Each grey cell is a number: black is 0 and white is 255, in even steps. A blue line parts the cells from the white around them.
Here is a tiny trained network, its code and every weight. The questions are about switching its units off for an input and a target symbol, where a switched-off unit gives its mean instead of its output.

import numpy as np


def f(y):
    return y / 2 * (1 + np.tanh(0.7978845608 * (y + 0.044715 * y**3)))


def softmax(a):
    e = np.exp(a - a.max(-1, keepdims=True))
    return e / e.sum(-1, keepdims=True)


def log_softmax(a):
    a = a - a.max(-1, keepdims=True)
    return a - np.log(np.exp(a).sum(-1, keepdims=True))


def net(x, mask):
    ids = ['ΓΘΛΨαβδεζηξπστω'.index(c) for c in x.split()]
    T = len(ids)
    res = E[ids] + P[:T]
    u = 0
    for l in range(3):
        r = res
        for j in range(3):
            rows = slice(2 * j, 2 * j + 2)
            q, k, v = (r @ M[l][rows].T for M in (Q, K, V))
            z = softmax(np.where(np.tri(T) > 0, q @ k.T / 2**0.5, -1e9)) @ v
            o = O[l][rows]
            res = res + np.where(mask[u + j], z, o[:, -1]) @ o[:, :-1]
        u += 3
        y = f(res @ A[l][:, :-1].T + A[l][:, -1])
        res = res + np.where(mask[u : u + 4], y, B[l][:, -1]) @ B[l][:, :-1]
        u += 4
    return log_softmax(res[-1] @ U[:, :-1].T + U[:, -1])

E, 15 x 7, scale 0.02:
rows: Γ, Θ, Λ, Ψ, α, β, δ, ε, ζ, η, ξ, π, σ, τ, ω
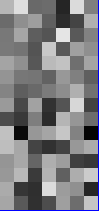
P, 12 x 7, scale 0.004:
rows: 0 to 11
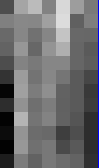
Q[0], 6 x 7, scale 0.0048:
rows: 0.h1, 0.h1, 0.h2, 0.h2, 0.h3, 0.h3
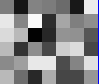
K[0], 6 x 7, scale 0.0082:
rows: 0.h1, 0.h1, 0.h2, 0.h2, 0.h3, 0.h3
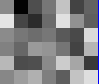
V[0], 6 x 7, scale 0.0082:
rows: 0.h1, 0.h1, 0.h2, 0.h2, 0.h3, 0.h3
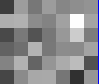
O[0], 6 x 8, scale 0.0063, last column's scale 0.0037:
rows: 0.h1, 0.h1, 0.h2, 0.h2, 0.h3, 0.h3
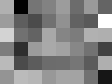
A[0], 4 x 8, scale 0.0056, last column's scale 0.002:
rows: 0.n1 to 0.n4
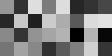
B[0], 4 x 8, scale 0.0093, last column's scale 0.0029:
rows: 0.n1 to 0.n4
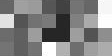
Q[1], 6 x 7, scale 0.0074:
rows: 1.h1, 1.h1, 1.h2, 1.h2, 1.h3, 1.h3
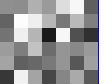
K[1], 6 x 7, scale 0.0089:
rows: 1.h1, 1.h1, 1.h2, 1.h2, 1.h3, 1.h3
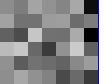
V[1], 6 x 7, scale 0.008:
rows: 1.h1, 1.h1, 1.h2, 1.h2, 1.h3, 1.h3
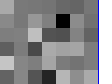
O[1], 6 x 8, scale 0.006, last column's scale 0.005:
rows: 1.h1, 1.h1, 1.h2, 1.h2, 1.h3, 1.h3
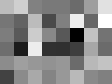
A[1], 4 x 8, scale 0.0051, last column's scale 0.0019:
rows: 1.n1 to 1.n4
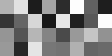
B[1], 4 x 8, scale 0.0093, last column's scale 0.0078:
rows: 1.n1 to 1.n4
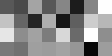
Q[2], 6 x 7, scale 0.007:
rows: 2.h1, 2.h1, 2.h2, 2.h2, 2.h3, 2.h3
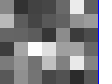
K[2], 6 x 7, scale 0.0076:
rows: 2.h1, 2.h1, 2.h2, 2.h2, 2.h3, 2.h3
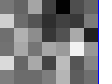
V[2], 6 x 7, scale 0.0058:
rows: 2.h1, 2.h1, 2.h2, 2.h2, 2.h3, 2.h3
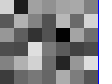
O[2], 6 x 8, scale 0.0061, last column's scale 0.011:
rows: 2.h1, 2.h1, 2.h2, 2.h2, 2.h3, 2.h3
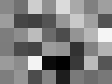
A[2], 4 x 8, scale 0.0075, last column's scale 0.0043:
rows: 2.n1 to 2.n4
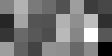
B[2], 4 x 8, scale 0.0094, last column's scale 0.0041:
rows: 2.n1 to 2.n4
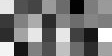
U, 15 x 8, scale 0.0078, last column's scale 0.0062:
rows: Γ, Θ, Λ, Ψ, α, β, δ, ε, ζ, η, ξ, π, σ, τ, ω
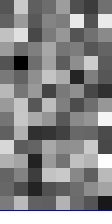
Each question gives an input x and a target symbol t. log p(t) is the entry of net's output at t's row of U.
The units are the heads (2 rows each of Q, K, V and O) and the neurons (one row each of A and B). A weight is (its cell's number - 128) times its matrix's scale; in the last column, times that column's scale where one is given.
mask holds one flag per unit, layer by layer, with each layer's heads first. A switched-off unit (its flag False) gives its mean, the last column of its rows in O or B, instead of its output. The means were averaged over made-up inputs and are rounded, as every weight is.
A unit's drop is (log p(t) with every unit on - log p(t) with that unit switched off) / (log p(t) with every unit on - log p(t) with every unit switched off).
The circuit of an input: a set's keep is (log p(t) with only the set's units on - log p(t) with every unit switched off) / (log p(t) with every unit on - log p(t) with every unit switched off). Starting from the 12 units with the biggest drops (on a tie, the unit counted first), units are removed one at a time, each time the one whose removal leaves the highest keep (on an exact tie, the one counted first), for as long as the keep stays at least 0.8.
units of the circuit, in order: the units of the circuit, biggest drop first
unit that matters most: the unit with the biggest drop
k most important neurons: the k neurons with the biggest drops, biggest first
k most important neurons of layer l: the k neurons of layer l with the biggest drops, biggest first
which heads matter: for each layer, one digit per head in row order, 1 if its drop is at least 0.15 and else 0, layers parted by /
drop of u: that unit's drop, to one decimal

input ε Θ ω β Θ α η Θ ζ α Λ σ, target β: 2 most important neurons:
[2.n3; 1.n1]
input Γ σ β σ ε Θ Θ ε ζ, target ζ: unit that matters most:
0.h3
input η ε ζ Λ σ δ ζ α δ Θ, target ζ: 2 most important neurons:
[1.n1; 0.n4]
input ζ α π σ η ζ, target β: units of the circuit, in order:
[1.h2; 0.n1; 2.h2]
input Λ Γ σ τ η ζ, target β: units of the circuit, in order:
[0.n1; 1.h2; 2.h2]
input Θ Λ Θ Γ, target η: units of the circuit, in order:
[1.n1; 2.h1]
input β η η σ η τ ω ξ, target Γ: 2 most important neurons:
[1.n1; 2.n3]
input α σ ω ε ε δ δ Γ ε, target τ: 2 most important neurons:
[1.n1; 2.n1]
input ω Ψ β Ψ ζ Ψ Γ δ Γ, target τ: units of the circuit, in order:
[1.n1; 0.h1; 2.n3]
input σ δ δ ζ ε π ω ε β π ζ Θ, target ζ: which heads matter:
100 / 000 / 010
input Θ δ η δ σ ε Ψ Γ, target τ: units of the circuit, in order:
[1.n1; 2.n3; 0.h1]
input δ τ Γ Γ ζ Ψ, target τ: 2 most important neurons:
[1.n1; 0.n2]
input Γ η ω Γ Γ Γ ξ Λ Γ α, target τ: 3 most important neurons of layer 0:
[0.n2; 0.n3; 0.n4]
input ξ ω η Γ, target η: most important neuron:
[1.n1]
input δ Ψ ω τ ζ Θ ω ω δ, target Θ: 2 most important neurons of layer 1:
[1.n2; 1.n1]
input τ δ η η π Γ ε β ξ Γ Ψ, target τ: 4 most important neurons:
[1.n1; 1.n4; 0.n4; 0.n2]
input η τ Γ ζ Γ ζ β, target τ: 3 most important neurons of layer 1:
[1.n4; 1.n3; 1.n2]
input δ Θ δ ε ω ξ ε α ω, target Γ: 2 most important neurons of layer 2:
[2.n3; 2.n2]
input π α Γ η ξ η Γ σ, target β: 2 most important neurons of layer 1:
[1.n1; 1.n3]
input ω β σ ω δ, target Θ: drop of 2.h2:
0.3
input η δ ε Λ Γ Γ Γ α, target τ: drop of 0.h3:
0.2
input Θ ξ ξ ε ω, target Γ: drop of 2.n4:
0.0
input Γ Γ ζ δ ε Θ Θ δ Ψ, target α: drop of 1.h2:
-0.1
